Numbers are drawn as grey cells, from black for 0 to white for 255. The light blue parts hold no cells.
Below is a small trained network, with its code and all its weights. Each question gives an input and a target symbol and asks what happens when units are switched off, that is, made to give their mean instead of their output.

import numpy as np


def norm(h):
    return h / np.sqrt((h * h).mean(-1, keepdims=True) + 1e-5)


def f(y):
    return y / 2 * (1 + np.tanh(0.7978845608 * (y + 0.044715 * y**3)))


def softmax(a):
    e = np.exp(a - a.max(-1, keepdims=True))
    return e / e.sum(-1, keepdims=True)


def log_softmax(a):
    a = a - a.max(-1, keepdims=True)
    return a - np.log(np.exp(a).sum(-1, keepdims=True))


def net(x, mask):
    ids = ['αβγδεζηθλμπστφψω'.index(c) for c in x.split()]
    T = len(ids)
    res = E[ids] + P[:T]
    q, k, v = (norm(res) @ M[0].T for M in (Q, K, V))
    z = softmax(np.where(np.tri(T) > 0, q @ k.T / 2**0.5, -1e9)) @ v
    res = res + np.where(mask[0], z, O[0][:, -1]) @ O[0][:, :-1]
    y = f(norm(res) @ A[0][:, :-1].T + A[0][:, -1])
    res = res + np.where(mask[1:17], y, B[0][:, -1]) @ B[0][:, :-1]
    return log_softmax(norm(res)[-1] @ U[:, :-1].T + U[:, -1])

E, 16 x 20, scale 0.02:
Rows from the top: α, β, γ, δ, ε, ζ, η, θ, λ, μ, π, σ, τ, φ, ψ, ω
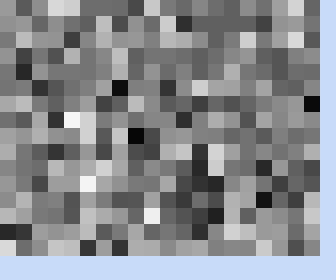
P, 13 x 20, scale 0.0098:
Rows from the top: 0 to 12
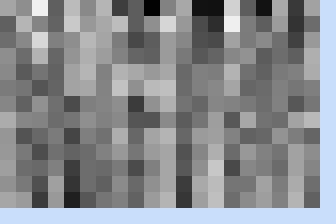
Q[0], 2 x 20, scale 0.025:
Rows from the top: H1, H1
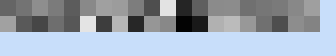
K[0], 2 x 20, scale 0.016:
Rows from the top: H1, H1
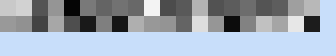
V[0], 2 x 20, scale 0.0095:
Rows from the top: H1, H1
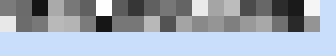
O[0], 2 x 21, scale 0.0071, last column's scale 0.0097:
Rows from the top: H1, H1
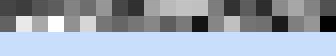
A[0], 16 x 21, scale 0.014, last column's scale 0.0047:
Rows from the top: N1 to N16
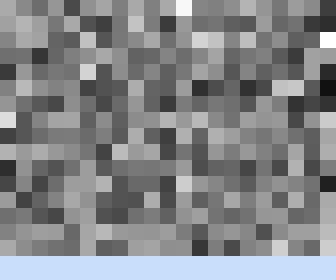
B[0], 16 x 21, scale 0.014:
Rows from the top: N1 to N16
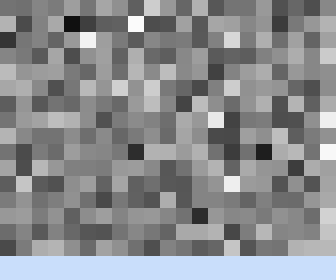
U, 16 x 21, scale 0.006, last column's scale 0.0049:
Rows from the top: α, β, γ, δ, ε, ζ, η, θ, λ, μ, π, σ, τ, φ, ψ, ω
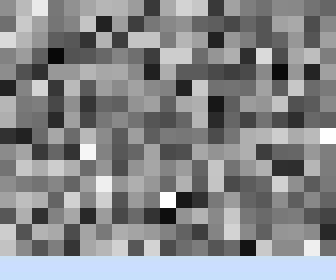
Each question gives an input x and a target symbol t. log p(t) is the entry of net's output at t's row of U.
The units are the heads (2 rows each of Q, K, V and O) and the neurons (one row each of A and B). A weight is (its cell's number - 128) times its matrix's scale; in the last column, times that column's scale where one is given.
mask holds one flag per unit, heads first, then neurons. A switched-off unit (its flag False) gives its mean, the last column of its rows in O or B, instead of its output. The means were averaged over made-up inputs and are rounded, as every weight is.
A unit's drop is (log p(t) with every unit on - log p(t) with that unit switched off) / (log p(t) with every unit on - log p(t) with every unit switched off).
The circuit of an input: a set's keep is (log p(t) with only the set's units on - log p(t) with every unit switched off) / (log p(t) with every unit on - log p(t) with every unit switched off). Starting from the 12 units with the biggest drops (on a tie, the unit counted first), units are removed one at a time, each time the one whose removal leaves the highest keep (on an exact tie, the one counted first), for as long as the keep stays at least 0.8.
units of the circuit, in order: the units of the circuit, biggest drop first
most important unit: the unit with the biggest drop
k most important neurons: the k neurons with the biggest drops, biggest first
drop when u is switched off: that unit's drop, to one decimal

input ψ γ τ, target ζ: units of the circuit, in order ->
(H1; N7)
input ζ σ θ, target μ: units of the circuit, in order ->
(H1; N12; N11; N14)
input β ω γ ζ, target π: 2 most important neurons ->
(N11; N5)
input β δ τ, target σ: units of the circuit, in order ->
(H1; N14)
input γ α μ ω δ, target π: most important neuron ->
(N11)
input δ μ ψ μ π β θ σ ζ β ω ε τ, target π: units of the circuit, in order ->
(H1; N11)
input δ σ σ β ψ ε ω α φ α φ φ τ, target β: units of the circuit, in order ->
(H1; N10; N2)
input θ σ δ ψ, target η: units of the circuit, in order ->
(N9; N3)
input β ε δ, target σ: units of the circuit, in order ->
(H1; N14; N13; N8)
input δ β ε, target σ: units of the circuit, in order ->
(H1; N14; N8; N13)
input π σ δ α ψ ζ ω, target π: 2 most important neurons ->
(N8; N10)
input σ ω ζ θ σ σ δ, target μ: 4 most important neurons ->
(N12; N11; N10; N16)
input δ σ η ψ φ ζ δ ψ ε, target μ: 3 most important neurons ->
(N12; N11; N10)
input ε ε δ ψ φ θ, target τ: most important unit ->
N8
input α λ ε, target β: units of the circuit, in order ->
(H1; N10)
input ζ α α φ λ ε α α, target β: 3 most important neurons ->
(N10; N13; N4)
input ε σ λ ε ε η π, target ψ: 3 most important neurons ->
(N2; N8; N4)
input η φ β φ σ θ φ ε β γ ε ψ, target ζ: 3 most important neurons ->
(N7; N4; N2)
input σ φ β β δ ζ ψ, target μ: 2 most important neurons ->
(N12; N16)
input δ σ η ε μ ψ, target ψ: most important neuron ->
(N2)
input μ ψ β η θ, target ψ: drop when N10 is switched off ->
0.1
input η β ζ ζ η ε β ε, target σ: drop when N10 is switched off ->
0.2
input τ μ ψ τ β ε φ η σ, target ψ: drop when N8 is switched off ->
0.1
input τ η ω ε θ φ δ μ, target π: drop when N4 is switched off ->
0.0
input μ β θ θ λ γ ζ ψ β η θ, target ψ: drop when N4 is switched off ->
0.1
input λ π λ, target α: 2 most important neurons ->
(N5; N10)
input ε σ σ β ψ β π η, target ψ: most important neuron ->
(N2)
